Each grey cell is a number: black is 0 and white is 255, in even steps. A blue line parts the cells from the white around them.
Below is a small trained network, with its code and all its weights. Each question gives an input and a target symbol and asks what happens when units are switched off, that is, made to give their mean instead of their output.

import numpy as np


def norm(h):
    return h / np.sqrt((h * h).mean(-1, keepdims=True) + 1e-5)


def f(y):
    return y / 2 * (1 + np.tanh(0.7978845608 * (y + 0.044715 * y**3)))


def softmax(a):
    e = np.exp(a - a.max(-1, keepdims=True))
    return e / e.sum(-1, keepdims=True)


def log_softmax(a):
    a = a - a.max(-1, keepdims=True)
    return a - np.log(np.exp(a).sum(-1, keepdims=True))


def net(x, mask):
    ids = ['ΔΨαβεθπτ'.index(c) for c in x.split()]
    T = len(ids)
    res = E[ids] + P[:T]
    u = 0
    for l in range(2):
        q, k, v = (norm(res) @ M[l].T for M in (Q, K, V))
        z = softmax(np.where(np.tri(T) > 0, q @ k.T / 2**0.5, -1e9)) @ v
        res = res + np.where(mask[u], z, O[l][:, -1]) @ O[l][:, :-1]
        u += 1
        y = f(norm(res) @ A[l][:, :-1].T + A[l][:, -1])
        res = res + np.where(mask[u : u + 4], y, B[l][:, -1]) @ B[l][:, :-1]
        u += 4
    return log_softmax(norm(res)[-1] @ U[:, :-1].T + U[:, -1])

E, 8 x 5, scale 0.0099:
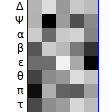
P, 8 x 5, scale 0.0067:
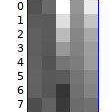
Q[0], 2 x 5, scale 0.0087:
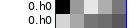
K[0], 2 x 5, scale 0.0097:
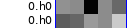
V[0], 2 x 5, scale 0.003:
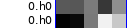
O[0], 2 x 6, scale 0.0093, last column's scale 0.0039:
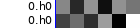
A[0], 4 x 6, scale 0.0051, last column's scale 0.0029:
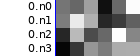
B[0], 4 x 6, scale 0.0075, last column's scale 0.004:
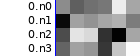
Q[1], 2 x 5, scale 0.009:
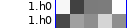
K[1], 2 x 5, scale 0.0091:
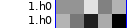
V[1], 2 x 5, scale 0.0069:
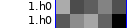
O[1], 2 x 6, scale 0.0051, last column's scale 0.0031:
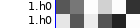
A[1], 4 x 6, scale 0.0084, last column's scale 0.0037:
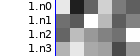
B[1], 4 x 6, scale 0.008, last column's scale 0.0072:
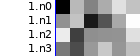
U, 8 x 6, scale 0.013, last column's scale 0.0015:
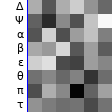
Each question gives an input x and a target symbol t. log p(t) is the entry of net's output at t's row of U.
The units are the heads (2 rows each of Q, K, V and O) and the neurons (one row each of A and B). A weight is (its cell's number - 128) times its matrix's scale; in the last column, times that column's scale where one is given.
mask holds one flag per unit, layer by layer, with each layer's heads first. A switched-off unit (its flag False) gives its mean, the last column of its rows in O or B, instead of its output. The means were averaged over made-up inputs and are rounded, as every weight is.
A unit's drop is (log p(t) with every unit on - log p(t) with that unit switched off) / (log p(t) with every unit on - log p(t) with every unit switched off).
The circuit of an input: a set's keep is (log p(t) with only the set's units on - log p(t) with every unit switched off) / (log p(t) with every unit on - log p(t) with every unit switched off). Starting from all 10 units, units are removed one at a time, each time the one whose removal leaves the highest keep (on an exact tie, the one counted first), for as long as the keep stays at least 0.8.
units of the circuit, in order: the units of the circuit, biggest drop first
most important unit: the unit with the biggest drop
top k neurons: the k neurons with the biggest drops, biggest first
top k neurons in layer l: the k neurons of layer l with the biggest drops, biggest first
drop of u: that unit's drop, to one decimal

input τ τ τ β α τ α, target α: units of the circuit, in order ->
1.n0
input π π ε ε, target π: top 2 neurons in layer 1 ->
1.n1, 1.n2
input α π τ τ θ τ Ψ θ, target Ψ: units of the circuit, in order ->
1.n1, 0.h0
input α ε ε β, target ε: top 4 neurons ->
1.n1, 1.n0, 0.n2, 1.n2
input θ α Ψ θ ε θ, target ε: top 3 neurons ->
1.n1, 1.n0, 0.n3
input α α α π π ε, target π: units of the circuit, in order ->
0.h0, 1.n1, 1.n3
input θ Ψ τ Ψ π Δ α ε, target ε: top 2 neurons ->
1.n1, 1.n0
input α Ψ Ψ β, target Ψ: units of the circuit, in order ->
0.h0, 0.n0, 0.n2
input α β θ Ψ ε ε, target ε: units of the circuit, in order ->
1.n1, 0.n2, 1.h0
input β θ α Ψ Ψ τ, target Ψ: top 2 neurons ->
0.n3, 1.n1
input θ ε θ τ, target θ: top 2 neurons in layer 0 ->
0.n0, 0.n1
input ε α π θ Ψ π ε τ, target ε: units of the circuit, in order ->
1.h0, 1.n1, 1.n0
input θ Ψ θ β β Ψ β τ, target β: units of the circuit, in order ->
0.h0, 1.n2, 0.n2
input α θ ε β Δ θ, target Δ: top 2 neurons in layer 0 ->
0.n0, 0.n1
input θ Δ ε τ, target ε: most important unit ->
1.n1
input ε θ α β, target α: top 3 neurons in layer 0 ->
0.n1, 0.n2, 0.n3
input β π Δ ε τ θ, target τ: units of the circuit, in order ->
1.n0, 1.h0, 0.n2
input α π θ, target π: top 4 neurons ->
1.n3, 0.n3, 0.n2, 1.n0
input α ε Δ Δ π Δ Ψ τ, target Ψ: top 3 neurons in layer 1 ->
1.n1, 1.n2, 1.n0
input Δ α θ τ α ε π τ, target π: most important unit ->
0.h0
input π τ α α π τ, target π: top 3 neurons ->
1.n3, 0.n0, 1.n0
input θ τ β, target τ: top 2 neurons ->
1.n0, 1.n2
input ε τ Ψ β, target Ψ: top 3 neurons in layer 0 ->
0.n2, 0.n0, 0.n1
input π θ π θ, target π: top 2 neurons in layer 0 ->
0.n3, 0.n2
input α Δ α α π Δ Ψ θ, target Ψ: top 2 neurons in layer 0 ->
0.n3, 0.n1
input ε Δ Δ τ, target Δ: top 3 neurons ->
1.n2, 1.n1, 1.n0
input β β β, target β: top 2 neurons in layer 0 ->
0.n1, 0.n0
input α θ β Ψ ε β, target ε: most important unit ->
1.h0
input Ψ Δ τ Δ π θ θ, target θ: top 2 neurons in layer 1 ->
1.n1, 1.n0
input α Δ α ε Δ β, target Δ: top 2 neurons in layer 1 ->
1.n2, 1.n0
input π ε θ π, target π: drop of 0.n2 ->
0.2
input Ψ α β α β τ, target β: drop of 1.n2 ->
0.3
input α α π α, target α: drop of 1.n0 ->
0.1
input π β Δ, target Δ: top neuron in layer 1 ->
1.n3
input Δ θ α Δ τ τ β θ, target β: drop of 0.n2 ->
0.2
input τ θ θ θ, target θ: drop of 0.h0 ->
0.2
